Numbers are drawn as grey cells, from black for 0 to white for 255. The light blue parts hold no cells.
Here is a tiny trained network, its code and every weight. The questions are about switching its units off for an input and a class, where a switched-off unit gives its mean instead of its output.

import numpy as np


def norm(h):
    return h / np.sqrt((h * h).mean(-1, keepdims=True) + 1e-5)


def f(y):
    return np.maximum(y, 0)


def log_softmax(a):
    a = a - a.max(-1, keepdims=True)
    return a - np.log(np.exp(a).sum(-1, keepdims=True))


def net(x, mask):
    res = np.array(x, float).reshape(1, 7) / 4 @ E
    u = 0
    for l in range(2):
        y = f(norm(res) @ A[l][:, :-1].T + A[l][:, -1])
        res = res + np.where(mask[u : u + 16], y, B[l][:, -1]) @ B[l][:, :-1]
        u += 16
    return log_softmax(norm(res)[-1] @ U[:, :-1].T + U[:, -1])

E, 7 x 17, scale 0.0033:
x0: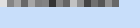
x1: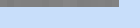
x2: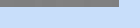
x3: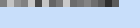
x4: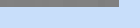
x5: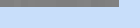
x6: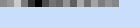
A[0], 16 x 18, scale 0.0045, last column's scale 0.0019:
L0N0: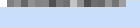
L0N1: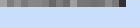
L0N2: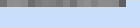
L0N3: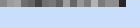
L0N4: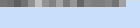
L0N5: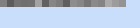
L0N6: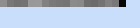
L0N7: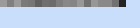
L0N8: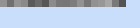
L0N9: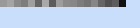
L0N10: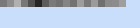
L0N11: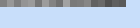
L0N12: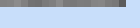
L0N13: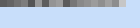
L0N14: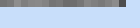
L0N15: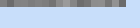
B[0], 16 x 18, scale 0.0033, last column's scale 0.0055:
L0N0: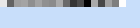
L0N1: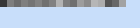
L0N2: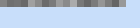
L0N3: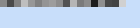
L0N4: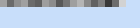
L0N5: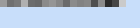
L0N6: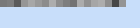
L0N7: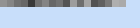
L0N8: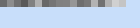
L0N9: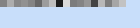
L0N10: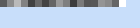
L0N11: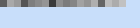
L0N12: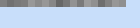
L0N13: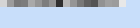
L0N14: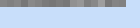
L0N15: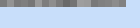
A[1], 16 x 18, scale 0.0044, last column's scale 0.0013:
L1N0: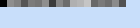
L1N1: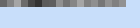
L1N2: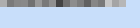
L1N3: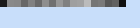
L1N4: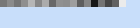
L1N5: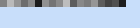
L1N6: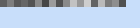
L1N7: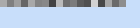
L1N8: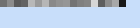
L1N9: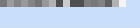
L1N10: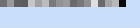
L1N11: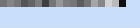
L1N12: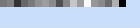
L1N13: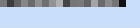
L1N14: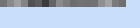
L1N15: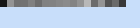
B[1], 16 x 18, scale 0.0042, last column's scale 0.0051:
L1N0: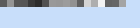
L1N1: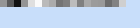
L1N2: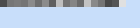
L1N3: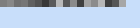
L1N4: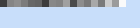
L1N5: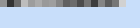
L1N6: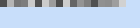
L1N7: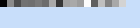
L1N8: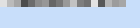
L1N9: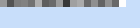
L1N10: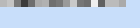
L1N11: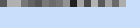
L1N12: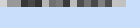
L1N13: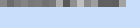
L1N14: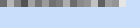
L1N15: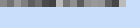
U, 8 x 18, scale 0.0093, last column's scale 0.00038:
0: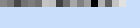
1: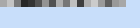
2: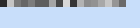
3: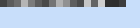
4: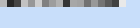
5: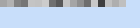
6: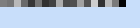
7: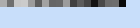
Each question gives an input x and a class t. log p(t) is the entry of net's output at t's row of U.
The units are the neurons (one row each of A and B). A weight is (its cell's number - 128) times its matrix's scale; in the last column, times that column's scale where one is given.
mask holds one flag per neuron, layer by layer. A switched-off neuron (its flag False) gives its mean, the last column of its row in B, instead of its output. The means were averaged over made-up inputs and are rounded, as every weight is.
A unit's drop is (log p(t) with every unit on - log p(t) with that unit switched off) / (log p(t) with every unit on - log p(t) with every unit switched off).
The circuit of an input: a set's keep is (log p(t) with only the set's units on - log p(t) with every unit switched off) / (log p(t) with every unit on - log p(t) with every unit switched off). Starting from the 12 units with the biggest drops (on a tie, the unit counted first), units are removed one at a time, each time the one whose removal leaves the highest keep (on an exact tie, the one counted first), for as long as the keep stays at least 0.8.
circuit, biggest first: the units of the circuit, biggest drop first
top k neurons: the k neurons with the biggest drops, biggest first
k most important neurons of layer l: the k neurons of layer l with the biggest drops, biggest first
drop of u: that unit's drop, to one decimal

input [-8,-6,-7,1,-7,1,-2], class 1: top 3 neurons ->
(L0N10, L0N0, L0N3)
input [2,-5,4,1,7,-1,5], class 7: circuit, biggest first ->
(L0N3)
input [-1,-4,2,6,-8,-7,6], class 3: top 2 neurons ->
(L0N0, L0N13)
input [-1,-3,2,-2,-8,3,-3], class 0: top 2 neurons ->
(L0N0, L0N10)
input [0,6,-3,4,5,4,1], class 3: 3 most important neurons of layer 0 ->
(L0N0, L0N13, L0N11)
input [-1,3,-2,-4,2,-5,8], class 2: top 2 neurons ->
(L0N0, L1N1)
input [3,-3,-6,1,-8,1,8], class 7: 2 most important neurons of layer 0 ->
(L0N3, L0N10)
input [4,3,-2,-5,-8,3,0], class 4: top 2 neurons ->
(L0N5, L0N10)
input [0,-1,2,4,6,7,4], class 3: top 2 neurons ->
(L0N0, L0N13)
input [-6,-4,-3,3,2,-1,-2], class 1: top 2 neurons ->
(L0N0, L0N10)
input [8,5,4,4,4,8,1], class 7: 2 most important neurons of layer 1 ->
(L1N1, L1N14)
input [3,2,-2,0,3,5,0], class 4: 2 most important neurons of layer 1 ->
(L1N4, L1N14)
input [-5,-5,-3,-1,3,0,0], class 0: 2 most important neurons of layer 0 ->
(L0N0, L0N10)
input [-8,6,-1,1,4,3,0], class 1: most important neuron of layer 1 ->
(L1N15)
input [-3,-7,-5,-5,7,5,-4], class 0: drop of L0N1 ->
0.0
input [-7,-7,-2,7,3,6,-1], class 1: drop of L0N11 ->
0.1
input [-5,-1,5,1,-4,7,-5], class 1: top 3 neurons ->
(L0N0, L0N10, L0N3)
